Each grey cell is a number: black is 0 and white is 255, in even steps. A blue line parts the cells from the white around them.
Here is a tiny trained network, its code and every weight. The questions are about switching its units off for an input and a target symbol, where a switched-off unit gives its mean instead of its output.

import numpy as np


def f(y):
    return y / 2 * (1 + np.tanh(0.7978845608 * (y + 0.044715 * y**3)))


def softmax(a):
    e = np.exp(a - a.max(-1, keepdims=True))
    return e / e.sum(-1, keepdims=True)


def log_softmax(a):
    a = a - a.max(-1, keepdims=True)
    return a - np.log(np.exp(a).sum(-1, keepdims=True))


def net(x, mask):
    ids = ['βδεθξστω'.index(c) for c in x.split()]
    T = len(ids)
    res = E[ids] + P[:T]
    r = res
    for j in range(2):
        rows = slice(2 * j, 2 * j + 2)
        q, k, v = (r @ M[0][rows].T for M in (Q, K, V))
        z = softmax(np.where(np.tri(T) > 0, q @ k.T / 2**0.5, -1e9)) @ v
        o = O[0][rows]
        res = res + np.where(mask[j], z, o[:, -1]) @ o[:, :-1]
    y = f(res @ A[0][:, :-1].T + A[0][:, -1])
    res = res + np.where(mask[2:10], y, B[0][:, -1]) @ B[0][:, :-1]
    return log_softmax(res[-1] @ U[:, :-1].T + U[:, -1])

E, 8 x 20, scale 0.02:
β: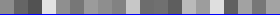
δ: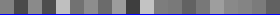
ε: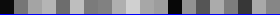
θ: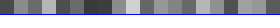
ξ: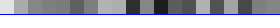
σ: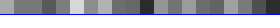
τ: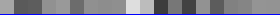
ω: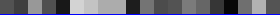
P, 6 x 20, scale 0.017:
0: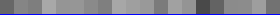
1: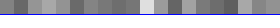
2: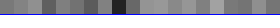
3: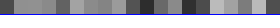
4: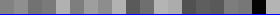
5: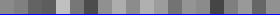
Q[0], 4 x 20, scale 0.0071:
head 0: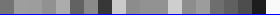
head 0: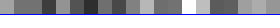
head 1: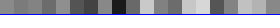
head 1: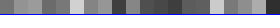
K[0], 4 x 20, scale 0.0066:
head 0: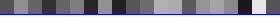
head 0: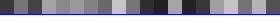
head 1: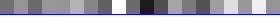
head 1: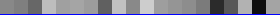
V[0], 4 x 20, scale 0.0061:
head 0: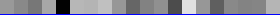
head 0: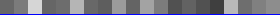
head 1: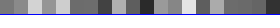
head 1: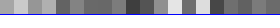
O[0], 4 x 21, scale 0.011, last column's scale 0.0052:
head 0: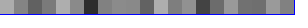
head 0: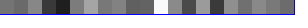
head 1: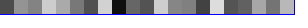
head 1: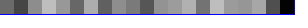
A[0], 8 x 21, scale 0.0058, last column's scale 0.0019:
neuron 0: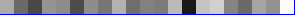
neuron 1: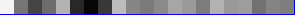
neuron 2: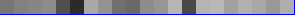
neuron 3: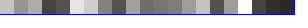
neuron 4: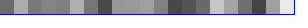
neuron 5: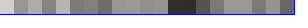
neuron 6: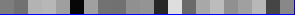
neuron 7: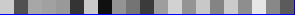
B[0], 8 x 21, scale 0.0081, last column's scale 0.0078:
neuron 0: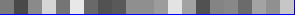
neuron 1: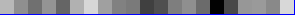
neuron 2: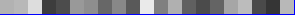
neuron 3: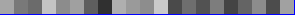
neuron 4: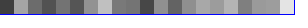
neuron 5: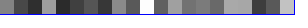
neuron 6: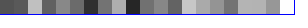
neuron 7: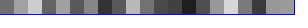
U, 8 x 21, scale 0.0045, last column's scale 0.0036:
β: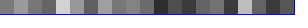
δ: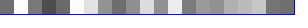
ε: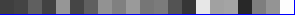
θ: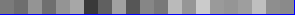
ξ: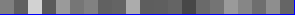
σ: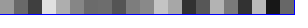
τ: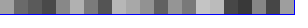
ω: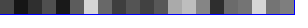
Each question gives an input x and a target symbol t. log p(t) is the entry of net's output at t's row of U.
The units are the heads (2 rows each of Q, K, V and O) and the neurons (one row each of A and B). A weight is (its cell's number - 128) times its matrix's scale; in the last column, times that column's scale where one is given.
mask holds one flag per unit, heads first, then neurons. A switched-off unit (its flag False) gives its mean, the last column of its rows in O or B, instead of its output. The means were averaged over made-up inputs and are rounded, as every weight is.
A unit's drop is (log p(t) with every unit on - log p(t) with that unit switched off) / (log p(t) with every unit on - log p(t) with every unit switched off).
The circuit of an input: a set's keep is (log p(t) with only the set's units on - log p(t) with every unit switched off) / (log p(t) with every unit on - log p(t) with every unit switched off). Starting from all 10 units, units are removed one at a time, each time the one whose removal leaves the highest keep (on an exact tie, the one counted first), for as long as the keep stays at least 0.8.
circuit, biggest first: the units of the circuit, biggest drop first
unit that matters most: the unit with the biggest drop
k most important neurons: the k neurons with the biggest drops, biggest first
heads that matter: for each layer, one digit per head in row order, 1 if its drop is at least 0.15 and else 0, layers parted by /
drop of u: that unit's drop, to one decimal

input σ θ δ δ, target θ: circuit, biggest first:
(neuron 6; head 0; head 1)
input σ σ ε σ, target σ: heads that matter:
00
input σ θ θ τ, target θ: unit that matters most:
neuron 6
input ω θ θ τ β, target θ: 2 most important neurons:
(neuron 6; neuron 0)
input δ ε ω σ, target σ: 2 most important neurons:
(neuron 3; neuron 6)
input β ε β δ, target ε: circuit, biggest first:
(head 1; neuron 4; neuron 1)
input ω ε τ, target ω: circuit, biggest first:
(head 0; neuron 1; head 1)
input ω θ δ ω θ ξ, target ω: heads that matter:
10
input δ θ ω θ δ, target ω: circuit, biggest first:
(neuron 1; head 0; head 1)
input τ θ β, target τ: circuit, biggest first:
(head 1; neuron 3)
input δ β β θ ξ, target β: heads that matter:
10
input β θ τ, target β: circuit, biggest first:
(head 0; neuron 1)
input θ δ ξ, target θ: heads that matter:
11
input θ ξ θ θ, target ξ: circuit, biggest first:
(head 1; neuron 7)
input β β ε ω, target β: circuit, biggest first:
(head 0)
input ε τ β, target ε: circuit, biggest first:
(head 1; neuron 1; head 0)
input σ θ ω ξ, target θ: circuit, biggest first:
(neuron 6; head 0; head 1; neuron 0)
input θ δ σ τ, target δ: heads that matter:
10
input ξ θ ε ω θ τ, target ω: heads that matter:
10
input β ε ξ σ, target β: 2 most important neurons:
(neuron 0; neuron 3)
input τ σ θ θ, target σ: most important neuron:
(neuron 6)
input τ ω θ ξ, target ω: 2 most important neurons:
(neuron 1; neuron 5)
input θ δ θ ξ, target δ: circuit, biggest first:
(head 0; neuron 2)
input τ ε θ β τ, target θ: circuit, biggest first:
(head 0; neuron 6; head 1)
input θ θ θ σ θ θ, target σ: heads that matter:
01
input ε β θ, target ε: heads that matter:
01
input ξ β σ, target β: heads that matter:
10
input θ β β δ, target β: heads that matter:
11
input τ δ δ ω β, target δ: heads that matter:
10
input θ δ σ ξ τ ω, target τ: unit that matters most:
neuron 3
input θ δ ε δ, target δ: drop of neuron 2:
0.2
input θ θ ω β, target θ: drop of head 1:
0.2
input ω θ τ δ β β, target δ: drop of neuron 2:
0.3
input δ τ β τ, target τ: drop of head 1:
1.1
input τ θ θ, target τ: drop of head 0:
0.1
